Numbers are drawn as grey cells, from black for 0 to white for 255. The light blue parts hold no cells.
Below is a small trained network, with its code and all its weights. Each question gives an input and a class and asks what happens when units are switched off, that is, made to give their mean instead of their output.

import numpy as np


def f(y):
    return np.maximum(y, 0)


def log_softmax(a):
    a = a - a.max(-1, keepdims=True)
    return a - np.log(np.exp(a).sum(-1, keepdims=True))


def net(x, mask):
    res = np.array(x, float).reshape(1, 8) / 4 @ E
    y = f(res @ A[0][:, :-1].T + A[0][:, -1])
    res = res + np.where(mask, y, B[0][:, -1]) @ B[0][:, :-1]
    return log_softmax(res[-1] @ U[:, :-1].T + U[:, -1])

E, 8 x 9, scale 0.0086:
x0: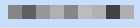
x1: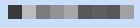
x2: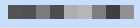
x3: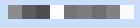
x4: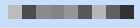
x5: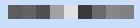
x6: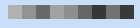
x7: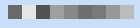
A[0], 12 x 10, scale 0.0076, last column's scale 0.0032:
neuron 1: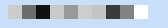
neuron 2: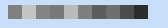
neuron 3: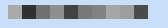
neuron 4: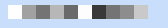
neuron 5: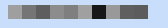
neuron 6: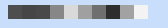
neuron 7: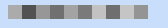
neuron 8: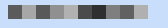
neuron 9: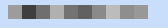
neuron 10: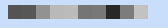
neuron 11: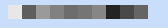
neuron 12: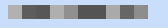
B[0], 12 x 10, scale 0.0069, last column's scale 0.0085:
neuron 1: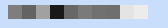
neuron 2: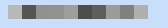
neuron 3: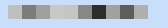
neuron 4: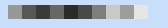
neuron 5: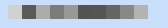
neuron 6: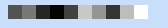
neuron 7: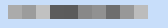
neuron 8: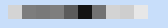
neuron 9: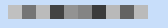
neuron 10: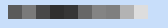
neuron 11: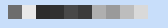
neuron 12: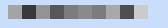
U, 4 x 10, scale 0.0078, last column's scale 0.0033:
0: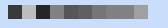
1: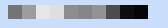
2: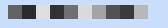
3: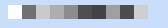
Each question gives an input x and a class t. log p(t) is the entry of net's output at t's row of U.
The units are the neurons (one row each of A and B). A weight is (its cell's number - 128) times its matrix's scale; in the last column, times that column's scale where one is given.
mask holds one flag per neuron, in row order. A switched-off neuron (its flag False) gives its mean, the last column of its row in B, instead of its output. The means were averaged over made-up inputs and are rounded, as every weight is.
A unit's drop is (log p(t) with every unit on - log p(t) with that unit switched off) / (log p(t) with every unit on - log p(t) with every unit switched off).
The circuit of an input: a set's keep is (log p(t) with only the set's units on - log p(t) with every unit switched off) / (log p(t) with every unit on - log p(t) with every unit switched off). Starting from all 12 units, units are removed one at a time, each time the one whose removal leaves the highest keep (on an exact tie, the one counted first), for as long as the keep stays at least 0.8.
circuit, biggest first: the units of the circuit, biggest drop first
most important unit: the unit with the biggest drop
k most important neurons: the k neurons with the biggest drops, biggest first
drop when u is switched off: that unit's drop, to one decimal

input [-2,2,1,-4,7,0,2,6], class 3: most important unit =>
neuron 6
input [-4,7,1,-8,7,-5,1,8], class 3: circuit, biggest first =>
neuron 2; neuron 6
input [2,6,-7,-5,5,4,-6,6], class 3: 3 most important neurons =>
neuron 6; neuron 11; neuron 10
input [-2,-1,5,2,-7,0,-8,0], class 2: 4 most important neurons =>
neuron 11; neuron 8; neuron 4; neuron 10
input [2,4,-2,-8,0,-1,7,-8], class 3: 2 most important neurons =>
neuron 6; neuron 2
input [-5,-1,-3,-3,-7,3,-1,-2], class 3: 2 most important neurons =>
neuron 6; neuron 11
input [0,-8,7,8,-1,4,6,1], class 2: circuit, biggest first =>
neuron 6; neuron 1; neuron 12
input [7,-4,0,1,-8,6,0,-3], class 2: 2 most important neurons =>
neuron 11; neuron 8
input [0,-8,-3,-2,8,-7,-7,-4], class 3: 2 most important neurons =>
neuron 3; neuron 6
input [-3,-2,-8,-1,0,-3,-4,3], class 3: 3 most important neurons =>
neuron 6; neuron 11; neuron 10
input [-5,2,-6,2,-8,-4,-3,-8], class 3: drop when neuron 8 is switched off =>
-0.1
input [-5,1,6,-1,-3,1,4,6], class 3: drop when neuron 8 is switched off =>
0.3
